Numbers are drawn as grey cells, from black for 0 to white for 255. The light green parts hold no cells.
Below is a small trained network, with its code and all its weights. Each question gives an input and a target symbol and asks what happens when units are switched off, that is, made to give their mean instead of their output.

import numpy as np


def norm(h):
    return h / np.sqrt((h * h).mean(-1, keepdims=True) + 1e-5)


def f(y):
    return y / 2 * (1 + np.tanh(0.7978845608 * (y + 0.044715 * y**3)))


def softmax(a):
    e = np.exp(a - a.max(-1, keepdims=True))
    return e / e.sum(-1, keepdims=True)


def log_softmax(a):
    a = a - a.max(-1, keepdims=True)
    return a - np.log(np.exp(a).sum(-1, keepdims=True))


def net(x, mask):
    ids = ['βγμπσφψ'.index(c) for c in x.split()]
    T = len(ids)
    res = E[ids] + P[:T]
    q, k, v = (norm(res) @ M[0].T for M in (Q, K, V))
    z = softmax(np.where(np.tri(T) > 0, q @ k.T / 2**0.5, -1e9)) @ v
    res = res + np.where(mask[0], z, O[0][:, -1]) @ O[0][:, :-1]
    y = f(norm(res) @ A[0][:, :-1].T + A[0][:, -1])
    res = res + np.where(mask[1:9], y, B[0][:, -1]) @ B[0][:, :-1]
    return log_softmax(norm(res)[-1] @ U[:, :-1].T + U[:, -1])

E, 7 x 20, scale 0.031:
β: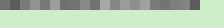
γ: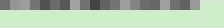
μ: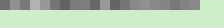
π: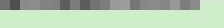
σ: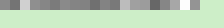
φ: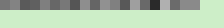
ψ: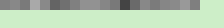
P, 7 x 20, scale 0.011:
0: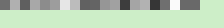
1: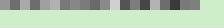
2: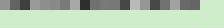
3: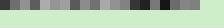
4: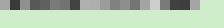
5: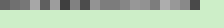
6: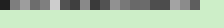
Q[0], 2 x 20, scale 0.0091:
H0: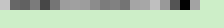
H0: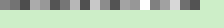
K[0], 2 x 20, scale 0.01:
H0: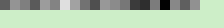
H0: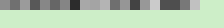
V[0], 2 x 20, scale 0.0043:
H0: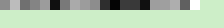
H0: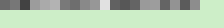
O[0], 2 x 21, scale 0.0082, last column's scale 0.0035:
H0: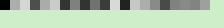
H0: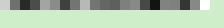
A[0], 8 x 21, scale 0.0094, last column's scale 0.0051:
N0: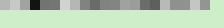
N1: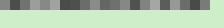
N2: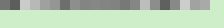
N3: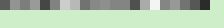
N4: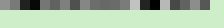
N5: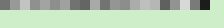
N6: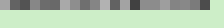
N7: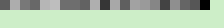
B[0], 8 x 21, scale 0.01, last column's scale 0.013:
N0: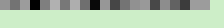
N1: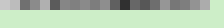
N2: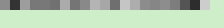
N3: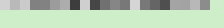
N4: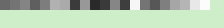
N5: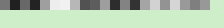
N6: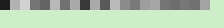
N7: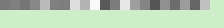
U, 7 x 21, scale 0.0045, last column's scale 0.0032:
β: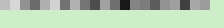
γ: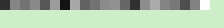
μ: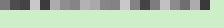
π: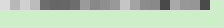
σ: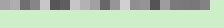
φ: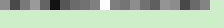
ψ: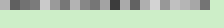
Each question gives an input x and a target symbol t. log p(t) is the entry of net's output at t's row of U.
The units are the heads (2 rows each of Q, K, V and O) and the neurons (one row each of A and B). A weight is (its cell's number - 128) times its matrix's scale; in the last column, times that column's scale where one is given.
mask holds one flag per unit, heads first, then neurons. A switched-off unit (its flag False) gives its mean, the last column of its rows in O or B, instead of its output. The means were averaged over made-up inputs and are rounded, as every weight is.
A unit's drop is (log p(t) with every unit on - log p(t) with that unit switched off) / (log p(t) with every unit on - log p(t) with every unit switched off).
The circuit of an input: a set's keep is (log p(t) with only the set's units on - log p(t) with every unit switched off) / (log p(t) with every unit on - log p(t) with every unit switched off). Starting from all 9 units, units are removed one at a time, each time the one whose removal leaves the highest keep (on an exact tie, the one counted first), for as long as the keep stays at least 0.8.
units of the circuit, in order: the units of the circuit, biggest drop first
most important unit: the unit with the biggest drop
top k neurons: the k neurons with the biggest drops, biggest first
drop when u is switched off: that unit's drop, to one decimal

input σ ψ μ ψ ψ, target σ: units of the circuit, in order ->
[H0, N7]
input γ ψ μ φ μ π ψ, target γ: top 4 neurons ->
[N6, N4, N7, N2]
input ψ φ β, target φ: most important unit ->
N4
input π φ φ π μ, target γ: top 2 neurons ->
[N6, N4]
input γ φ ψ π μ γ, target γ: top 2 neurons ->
[N4, N7]
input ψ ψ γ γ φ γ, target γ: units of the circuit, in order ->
[H0, N4]
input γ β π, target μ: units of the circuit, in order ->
[H0, N6]
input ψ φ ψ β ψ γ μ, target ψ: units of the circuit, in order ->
[H0, N5]
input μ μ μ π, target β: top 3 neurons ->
[N1, N2, N7]
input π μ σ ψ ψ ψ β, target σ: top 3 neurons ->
[N7, N4, N1]
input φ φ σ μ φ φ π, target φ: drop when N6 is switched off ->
0.0
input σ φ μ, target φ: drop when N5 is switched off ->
0.1
